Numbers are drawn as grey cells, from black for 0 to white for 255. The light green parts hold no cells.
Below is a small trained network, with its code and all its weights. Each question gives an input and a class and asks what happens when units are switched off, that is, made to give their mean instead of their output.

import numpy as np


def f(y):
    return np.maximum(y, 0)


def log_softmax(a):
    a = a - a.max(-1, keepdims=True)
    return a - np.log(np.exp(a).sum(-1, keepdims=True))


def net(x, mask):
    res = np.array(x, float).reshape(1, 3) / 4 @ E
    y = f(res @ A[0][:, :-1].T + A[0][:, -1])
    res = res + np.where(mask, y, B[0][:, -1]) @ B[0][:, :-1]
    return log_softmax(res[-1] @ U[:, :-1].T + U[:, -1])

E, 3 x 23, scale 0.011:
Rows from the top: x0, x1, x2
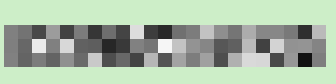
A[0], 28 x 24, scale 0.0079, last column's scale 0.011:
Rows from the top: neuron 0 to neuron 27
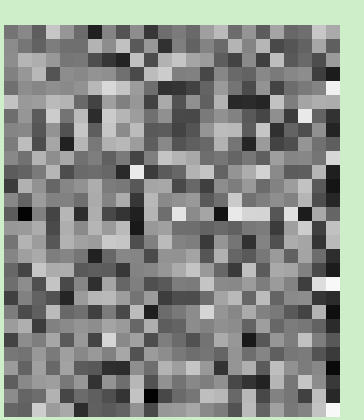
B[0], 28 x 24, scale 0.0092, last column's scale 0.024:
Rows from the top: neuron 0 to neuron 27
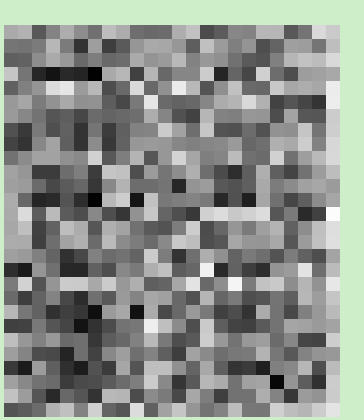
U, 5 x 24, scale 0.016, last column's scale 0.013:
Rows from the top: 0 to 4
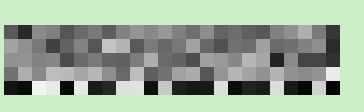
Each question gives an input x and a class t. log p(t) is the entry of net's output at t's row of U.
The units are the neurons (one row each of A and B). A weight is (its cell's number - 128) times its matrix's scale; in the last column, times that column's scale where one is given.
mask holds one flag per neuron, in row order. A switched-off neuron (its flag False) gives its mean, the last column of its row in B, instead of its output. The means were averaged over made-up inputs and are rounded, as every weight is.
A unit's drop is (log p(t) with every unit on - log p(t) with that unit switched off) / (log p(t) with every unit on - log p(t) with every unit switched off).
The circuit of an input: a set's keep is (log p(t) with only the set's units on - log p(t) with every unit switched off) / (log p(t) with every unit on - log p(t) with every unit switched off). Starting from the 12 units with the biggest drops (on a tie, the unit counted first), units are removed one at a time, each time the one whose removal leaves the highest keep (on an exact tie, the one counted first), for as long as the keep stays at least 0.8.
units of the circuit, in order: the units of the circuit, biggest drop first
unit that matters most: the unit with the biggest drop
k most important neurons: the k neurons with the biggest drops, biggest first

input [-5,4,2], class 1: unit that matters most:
neuron 14
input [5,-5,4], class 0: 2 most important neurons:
(neuron 7; neuron 1)
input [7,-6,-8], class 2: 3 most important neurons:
(neuron 22; neuron 6; neuron 25)
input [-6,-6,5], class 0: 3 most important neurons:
(neuron 1; neuron 19; neuron 21)
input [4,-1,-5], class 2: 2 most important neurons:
(neuron 5; neuron 25)
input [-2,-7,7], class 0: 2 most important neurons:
(neuron 5; neuron 19)
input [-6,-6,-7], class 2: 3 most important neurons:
(neuron 22; neuron 6; neuron 5)
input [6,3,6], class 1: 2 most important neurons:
(neuron 10; neuron 26)
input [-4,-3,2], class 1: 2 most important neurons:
(neuron 27; neuron 18)
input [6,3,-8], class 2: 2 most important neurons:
(neuron 5; neuron 25)
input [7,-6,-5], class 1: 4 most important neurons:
(neuron 26; neuron 18; neuron 0; neuron 20)
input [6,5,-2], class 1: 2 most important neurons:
(neuron 26; neuron 0)
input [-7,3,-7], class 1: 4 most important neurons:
(neuron 15; neuron 13; neuron 14; neuron 3)
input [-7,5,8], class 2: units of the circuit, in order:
(neuron 13)
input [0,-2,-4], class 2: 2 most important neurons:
(neuron 27; neuron 9)
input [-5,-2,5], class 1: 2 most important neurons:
(neuron 14; neuron 5)
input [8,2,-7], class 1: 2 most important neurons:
(neuron 0; neuron 26)
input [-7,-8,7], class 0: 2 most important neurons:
(neuron 1; neuron 19)
